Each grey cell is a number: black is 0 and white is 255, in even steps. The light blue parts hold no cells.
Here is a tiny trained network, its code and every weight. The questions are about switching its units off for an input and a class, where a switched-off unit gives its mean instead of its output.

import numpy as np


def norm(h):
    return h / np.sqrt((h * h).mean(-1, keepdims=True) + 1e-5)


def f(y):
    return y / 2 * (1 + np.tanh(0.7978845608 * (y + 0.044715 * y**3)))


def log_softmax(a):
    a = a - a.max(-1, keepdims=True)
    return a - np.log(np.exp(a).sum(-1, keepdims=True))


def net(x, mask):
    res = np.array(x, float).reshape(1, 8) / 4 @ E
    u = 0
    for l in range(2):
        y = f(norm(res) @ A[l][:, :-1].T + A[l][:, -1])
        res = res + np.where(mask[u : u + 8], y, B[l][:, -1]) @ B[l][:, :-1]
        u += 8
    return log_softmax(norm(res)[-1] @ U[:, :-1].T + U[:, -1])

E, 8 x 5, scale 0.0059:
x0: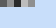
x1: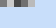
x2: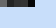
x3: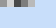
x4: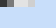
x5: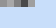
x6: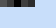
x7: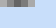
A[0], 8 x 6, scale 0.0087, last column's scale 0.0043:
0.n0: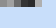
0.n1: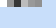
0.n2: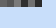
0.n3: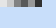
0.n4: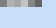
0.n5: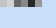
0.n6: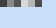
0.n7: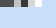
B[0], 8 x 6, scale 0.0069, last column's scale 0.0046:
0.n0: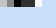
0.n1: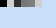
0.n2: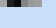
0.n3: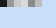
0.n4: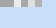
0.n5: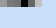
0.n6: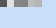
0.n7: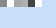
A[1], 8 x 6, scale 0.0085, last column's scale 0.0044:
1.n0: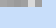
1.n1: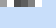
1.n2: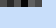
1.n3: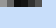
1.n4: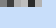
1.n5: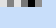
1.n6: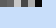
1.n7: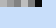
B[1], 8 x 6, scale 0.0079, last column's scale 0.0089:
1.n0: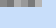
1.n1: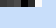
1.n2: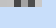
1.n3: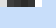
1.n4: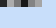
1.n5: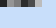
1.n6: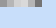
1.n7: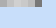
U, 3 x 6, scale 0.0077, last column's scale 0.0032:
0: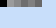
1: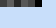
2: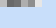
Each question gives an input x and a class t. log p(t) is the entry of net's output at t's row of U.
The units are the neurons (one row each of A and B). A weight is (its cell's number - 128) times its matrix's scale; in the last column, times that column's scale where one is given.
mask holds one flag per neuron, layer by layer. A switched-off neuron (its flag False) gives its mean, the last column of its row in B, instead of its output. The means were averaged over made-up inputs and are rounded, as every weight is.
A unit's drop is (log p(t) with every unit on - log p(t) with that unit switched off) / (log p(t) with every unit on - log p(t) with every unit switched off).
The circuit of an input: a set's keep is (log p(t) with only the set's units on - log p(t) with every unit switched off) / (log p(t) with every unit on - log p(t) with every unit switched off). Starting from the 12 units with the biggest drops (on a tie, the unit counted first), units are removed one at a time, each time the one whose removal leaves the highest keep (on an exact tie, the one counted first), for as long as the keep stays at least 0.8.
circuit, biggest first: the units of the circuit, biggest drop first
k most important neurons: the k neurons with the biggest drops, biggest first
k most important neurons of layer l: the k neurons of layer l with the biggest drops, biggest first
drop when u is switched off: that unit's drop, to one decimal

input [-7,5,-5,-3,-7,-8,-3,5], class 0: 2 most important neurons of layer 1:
[1.n3; 1.n2]
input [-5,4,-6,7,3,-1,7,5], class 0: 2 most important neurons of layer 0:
[0.n0; 0.n3]
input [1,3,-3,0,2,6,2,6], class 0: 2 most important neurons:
[1.n3; 0.n0]
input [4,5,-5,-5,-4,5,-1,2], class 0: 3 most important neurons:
[1.n3; 0.n3; 0.n0]
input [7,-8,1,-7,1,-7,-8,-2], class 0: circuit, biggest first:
[1.n4; 1.n3]
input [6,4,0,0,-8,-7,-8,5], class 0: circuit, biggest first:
[0.n3; 1.n3]
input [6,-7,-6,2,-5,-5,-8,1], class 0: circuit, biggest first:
[1.n3]
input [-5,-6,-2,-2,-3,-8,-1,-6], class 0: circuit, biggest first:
[1.n3; 1.n4]
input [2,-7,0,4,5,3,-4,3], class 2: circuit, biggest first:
[0.n4; 1.n5]
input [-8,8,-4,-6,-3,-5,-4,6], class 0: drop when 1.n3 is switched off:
0.1
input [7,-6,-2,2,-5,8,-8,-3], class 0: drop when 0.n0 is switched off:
0.1
